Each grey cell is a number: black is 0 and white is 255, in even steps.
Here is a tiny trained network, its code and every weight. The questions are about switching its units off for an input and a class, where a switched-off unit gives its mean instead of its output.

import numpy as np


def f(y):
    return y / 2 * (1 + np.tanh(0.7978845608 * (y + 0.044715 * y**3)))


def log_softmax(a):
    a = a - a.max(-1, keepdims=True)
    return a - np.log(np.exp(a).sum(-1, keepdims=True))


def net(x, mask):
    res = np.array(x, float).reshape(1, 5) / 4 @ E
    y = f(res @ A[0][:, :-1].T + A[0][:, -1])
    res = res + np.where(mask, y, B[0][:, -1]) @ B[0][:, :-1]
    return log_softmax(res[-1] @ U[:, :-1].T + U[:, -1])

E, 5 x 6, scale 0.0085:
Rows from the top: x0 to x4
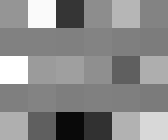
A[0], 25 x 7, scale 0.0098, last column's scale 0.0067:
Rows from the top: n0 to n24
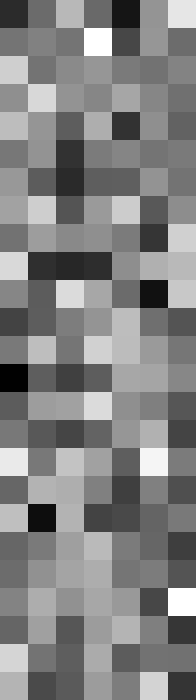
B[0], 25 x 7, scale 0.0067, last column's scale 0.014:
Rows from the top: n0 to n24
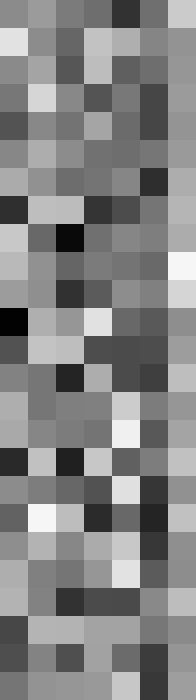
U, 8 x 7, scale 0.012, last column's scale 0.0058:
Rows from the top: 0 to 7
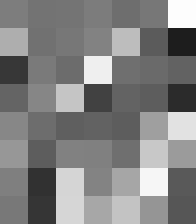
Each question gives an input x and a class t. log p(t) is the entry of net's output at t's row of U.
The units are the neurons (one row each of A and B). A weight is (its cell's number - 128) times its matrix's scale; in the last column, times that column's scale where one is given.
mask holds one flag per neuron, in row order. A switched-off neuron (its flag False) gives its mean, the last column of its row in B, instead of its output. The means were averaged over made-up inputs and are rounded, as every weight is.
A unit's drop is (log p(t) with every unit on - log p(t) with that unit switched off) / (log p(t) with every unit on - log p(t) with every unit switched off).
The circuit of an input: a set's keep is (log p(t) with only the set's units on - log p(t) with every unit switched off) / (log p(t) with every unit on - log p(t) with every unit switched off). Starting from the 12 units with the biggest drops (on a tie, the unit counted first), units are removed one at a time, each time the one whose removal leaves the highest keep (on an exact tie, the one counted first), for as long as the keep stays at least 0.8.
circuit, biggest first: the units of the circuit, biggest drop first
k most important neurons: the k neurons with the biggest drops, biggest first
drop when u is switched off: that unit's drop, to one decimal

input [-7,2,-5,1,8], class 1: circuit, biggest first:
(n15, n6)
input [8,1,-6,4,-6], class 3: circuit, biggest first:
(n7)
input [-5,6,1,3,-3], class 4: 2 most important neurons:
(n10, n7)
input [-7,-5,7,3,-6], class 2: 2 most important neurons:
(n16, n2)
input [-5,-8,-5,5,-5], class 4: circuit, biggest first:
(n10, n8)
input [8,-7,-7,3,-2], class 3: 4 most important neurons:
(n7, n12, n16, n3)
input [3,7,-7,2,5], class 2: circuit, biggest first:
(n13, n11)
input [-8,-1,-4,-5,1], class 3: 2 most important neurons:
(n18, n16)
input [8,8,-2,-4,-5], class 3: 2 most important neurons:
(n7, n12)
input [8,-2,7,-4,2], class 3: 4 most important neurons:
(n7, n12, n3, n13)
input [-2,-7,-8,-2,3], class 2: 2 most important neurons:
(n11, n13)
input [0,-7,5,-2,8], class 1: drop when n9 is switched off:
0.1
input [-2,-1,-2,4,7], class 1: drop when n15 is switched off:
0.2
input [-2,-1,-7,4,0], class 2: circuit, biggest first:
(n11)
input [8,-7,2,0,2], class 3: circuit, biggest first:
(n7, n12)
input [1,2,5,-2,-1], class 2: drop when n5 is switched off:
0.0
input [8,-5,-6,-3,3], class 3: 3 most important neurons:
(n7, n12, n16)
